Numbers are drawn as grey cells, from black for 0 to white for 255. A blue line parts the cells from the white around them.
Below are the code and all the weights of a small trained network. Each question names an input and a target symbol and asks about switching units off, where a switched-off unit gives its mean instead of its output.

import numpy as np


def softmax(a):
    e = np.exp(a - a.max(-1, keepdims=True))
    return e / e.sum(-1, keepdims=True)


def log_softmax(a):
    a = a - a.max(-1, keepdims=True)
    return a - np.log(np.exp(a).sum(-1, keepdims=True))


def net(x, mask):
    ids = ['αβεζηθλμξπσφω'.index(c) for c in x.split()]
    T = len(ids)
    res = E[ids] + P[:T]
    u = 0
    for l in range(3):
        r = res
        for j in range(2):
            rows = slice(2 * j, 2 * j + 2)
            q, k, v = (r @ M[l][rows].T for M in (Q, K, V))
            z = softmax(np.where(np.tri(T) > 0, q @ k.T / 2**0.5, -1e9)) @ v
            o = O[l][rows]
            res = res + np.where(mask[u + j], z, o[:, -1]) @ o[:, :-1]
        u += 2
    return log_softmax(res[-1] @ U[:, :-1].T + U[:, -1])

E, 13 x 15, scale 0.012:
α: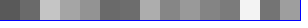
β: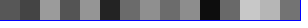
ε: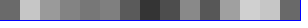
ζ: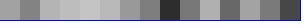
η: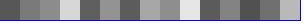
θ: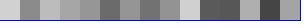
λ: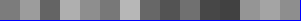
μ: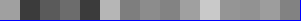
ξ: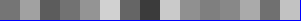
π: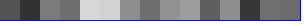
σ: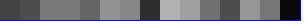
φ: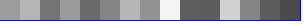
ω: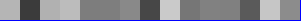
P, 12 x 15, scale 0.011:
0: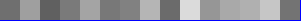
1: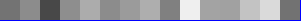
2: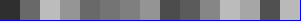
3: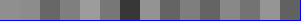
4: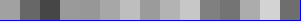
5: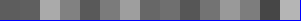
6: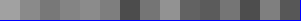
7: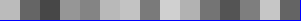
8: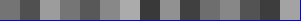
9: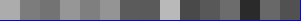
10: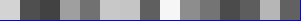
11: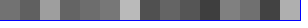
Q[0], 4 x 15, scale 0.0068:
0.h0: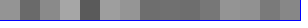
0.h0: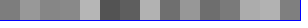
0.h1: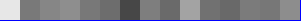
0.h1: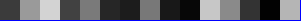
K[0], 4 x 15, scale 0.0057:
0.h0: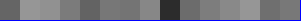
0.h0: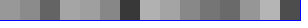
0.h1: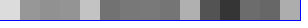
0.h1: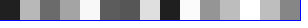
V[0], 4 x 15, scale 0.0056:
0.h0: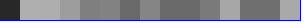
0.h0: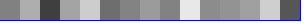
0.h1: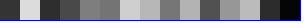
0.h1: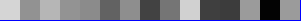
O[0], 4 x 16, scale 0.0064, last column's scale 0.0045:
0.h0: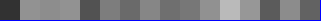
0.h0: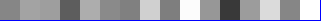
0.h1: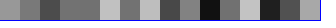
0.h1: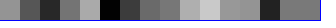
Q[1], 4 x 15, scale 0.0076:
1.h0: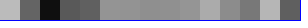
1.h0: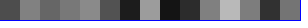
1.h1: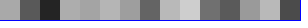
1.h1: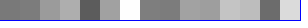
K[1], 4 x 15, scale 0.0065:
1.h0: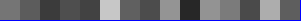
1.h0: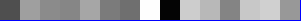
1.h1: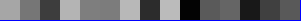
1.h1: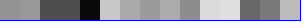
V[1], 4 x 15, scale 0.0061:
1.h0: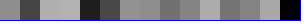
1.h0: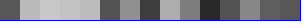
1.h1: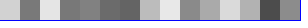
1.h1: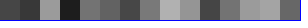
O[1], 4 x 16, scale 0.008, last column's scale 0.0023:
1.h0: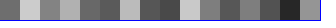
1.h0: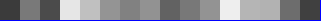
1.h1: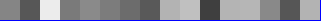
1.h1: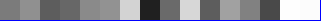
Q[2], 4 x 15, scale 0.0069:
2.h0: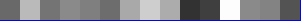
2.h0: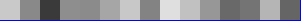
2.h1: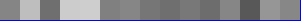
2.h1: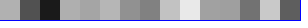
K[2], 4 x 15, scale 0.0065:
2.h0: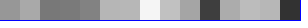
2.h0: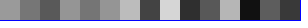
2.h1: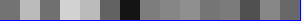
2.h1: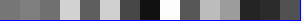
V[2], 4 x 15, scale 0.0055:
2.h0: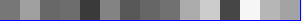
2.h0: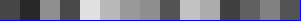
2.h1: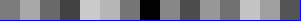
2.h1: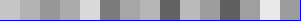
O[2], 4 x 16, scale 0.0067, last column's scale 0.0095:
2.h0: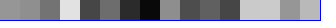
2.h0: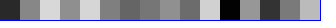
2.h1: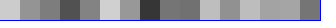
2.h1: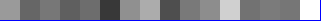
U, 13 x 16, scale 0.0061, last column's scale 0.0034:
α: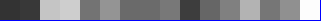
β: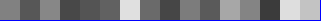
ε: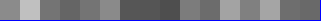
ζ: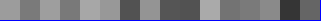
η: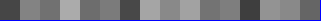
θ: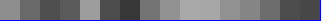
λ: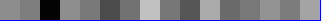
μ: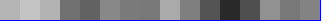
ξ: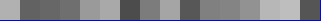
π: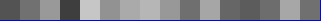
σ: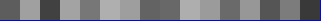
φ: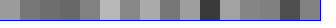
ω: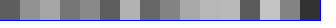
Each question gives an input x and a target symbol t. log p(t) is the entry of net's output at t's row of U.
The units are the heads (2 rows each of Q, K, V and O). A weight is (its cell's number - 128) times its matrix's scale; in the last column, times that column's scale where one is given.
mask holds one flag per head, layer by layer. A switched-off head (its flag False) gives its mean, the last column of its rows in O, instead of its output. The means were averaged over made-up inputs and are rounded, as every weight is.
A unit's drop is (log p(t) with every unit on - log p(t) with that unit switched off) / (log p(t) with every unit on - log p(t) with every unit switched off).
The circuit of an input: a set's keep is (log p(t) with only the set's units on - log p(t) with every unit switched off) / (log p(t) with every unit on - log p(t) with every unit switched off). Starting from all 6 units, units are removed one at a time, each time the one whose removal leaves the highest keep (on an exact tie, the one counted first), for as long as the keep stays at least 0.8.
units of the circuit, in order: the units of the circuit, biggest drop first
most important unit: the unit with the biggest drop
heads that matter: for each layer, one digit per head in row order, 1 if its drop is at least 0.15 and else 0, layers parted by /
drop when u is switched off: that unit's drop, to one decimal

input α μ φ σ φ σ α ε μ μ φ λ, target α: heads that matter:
10 / 11 / 10
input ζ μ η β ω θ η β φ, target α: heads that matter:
11 / 00 / 10
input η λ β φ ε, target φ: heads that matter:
01 / 00 / 10
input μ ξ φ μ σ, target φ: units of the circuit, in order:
(2.h0; 0.h1)
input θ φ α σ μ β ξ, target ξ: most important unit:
1.h0
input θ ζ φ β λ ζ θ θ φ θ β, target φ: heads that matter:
00 / 00 / 10
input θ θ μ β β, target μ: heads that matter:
10 / 10 / 00
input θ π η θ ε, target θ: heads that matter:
01 / 00 / 00
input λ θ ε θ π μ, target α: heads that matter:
10 / 01 / 11
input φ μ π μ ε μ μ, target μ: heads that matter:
00 / 10 / 01
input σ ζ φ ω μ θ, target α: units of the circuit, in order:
(1.h0; 2.h0; 0.h0)
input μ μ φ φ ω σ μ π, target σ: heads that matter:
10 / 11 / 01
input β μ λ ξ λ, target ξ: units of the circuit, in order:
(1.h0; 2.h1)
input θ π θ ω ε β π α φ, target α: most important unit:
0.h0
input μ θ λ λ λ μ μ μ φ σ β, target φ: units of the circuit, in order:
(2.h0; 0.h0)
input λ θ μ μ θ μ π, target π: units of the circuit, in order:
(2.h0; 1.h1)
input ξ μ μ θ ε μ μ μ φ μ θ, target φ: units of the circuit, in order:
(2.h0; 1.h1)
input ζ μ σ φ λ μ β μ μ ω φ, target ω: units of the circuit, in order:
(0.h1; 1.h0)
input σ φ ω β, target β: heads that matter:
00 / 01 / 00
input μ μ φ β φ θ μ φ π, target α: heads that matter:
11 / 00 / 10
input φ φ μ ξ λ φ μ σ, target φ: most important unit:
2.h0
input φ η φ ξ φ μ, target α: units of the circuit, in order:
(0.h0; 2.h1; 1.h1)
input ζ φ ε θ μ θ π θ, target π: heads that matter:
00 / 00 / 10
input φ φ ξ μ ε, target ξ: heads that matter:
10 / 10 / 00
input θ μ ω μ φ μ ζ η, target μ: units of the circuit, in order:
(0.h0; 1.h0)
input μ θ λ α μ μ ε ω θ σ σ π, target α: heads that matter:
10 / 10 / 10
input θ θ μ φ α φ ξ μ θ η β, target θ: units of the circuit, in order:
(0.h1)
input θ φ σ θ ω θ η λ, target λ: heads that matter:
00 / 01 / 00
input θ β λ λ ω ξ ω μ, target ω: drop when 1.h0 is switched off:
0.1
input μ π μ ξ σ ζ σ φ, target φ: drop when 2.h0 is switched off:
0.6
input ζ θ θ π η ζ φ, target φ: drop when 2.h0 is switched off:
0.9
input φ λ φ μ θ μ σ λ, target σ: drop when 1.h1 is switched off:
0.2
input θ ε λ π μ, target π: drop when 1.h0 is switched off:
0.1
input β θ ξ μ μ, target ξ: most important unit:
0.h0
